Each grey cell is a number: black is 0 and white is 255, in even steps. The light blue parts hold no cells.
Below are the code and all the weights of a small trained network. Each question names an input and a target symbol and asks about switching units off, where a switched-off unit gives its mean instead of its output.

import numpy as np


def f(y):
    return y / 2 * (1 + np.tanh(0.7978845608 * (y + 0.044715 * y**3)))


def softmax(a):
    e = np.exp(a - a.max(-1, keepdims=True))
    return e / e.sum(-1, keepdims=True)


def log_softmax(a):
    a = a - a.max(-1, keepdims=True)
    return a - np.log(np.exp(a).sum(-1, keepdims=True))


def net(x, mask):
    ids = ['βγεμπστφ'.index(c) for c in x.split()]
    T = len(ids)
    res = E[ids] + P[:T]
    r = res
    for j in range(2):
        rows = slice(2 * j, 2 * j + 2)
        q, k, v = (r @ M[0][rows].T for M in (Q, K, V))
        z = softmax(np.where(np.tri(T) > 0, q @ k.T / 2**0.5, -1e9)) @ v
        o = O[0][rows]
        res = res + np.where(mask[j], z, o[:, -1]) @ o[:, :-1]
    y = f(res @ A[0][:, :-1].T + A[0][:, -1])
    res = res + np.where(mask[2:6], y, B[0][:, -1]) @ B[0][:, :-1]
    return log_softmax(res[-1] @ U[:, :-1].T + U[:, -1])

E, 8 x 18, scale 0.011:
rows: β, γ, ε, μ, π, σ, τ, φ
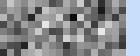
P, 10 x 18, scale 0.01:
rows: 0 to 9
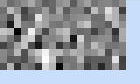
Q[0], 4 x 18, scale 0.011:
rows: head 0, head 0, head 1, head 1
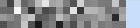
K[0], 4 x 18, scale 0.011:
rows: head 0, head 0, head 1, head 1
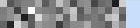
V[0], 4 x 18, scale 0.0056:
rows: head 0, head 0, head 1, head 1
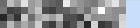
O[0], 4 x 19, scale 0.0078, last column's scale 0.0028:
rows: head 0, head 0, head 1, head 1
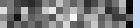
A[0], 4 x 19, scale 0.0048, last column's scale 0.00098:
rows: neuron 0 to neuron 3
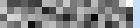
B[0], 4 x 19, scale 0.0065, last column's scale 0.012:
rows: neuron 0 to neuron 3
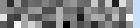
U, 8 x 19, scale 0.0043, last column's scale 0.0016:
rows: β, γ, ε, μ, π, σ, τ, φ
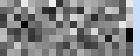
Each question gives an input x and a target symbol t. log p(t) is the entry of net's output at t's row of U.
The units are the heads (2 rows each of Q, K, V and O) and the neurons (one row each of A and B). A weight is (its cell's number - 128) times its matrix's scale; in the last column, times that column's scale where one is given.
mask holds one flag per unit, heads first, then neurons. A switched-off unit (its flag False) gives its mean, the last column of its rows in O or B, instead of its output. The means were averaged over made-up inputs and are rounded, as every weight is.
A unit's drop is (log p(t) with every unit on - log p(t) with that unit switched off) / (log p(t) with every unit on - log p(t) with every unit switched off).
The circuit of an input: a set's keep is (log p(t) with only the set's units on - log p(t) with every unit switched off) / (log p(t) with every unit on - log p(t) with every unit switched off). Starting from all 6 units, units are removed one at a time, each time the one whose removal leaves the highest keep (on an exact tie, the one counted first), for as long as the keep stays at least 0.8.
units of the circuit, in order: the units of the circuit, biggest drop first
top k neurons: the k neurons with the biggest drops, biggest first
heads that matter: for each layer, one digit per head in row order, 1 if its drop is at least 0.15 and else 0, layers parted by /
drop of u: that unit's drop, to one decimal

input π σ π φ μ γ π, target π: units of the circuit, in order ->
(head 1)
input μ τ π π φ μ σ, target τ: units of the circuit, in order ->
(head 0; neuron 3; neuron 2)
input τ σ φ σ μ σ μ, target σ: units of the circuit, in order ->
(head 1; neuron 2; head 0)
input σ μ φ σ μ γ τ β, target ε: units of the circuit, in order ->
(head 1; head 0)
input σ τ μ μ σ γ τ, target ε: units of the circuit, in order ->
(head 1; neuron 2)
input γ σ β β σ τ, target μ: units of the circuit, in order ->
(head 1; head 0; neuron 2)
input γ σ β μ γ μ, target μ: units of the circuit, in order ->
(head 0; head 1; neuron 2)
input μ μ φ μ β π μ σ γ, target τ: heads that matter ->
10
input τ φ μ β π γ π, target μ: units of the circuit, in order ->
(head 1; neuron 2; head 0)
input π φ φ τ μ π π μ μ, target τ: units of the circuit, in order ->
(head 0; neuron 3; neuron 0)
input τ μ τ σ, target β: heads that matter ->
10
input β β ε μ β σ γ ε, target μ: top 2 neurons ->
(neuron 2; neuron 3)
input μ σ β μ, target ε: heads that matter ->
11
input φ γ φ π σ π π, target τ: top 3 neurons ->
(neuron 3; neuron 2; neuron 0)
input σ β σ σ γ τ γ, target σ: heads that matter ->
01
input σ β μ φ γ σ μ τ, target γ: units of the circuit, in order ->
(head 0)
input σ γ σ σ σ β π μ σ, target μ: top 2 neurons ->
(neuron 2; neuron 0)
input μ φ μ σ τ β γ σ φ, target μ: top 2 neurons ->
(neuron 2; neuron 0)
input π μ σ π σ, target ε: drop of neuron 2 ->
0.1
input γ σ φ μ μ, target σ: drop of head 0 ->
0.3
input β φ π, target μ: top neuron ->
(neuron 2)
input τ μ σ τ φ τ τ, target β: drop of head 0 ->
0.7
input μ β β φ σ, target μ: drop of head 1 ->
0.4
